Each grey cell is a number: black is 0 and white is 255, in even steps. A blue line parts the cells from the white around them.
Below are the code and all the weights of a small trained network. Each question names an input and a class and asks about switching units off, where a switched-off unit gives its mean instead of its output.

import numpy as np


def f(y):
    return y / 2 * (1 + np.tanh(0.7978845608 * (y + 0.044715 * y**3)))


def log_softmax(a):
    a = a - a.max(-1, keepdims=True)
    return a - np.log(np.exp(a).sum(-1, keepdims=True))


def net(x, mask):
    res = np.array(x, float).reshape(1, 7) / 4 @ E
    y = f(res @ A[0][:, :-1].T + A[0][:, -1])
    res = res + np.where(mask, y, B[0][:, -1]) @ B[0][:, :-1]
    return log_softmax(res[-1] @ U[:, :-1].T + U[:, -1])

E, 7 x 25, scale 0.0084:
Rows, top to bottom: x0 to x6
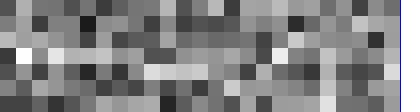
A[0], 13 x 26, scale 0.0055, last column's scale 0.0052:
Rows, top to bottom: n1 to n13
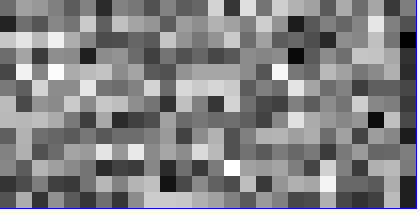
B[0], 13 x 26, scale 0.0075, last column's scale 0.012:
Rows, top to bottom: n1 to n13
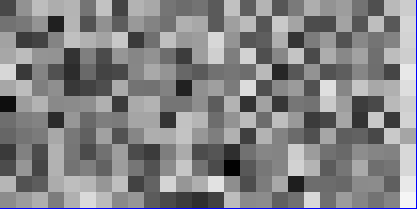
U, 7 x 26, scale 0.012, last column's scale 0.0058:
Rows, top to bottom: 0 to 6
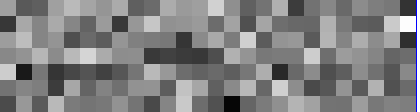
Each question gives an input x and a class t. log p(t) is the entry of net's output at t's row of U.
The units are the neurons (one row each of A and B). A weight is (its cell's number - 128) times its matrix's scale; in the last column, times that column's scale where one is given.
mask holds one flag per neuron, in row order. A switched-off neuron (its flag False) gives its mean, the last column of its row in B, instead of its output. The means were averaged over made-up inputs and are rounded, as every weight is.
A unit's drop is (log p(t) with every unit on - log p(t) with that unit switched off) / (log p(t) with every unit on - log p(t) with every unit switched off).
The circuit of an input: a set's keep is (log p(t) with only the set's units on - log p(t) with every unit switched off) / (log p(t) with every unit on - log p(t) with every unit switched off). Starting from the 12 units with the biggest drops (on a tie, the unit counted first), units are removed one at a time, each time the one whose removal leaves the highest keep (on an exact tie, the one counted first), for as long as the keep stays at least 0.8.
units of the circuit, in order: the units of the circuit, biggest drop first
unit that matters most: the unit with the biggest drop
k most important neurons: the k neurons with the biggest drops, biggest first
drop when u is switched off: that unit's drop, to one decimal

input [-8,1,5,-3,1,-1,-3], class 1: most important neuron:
(n7)
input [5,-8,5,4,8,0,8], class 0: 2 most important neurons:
(n12; n4)
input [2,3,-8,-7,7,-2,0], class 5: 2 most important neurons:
(n2; n5)
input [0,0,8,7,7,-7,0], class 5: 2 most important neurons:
(n8; n1)
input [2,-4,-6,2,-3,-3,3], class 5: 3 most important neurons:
(n2; n13; n4)
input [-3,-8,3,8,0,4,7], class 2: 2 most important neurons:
(n6; n3)
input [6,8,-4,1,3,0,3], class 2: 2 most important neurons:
(n4; n7)
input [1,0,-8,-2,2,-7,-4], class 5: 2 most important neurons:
(n2; n11)
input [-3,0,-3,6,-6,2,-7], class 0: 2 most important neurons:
(n3; n13)
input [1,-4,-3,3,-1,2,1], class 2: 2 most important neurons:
(n6; n8)
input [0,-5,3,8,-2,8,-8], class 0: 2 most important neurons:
(n3; n10)
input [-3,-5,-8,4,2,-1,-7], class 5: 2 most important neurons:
(n2; n12)
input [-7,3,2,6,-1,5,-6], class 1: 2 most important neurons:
(n7; n12)
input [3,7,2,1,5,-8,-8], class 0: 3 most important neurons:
(n3; n11; n6)
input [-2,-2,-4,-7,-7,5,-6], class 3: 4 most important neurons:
(n5; n12; n7; n9)
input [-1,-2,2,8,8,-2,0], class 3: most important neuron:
(n13)
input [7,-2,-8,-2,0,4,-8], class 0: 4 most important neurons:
(n3; n8; n7; n9)
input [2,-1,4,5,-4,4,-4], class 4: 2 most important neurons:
(n5; n13)
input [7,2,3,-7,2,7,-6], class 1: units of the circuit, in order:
(n5; n9)
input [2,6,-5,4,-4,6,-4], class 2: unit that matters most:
n4
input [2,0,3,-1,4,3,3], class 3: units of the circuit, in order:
(n13; n7)
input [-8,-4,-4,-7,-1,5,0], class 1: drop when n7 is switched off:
0.8
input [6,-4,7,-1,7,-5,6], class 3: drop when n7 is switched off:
0.1
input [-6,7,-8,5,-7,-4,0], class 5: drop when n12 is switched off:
0.0
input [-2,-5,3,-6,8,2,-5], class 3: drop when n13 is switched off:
0.8
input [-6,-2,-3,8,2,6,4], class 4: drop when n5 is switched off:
1.1
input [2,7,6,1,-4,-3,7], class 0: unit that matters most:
n12
